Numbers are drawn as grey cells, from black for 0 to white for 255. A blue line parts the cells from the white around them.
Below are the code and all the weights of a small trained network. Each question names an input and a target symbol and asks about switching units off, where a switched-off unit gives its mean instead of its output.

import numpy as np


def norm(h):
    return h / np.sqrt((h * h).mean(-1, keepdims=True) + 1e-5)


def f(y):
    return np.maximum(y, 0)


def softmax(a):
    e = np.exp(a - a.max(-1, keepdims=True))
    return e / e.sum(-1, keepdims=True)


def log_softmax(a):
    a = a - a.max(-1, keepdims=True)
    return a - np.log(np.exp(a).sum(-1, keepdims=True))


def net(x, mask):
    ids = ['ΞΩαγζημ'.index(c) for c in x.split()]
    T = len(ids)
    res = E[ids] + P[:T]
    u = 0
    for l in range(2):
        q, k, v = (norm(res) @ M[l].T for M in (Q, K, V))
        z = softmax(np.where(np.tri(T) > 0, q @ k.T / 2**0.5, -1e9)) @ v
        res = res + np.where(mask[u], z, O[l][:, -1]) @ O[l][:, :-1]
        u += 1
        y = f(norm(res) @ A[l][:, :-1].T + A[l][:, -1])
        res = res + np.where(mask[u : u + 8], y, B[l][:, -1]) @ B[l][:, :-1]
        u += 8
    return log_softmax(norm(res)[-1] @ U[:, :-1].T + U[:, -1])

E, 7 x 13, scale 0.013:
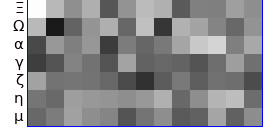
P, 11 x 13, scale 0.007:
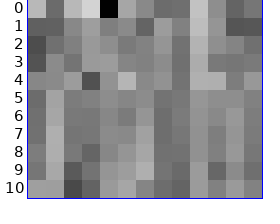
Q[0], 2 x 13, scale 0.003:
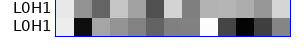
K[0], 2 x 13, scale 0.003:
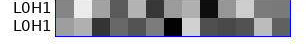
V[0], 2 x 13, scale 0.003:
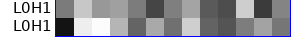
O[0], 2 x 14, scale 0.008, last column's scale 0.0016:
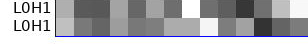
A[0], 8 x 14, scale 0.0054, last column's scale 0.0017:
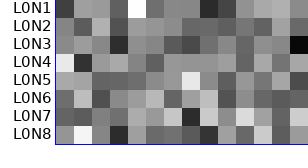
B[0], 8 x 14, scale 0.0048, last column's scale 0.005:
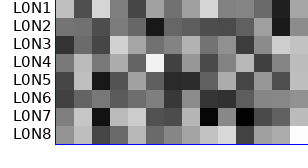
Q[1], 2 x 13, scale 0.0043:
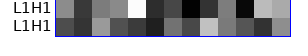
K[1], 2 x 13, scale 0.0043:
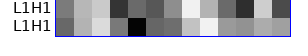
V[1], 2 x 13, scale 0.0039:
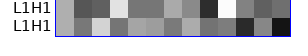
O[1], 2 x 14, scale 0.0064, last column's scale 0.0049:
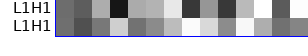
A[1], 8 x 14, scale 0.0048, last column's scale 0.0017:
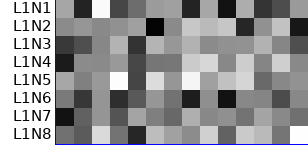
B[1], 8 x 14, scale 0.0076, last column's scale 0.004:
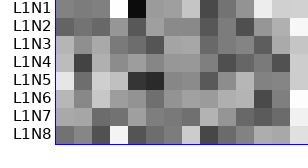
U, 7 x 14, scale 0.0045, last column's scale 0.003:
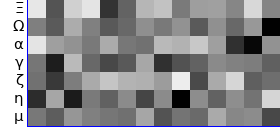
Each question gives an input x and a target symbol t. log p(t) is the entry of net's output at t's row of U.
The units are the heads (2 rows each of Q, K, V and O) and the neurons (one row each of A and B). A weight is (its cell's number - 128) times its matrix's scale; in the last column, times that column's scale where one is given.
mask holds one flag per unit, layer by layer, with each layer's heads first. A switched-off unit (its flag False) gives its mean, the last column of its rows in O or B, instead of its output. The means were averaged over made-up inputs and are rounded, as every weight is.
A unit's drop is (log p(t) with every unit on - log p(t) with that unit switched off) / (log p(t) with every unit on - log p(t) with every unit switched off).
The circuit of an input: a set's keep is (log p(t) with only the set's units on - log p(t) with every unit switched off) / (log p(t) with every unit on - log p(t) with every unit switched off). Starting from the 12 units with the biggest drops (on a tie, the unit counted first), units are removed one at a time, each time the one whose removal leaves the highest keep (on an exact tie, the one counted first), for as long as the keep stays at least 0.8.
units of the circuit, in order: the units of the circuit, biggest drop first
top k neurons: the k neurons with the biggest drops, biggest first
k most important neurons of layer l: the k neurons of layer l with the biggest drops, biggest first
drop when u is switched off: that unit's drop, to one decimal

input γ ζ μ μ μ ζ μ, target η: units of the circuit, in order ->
L0N5; L0H1; L1N6
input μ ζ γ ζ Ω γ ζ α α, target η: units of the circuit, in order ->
L0H1; L0N7
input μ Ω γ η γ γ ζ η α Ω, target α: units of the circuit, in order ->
L0N7; L1N1; L0H1
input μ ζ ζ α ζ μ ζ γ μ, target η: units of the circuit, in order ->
L0H1; L0N5
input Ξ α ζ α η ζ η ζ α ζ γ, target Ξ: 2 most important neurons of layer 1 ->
L1N6; L1N3
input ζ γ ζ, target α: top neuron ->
L0N7
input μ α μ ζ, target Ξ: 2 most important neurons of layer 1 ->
L1N1; L1N6
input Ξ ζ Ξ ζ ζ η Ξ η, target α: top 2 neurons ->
L0N7; L0N5
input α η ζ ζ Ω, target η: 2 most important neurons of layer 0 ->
L0N7; L0N4
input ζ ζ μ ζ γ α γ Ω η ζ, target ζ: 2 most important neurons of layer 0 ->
L0N1; L0N7
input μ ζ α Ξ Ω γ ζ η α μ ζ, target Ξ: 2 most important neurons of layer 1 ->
L1N5; L1N2
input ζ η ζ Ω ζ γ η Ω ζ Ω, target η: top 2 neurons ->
L0N7; L1N6
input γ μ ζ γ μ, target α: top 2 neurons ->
L0N5; L0N7
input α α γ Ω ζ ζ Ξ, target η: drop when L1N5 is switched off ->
0.1
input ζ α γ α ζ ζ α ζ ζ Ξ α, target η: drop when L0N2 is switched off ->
0.0
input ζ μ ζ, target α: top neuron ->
L1N1
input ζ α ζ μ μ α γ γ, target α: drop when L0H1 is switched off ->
0.7
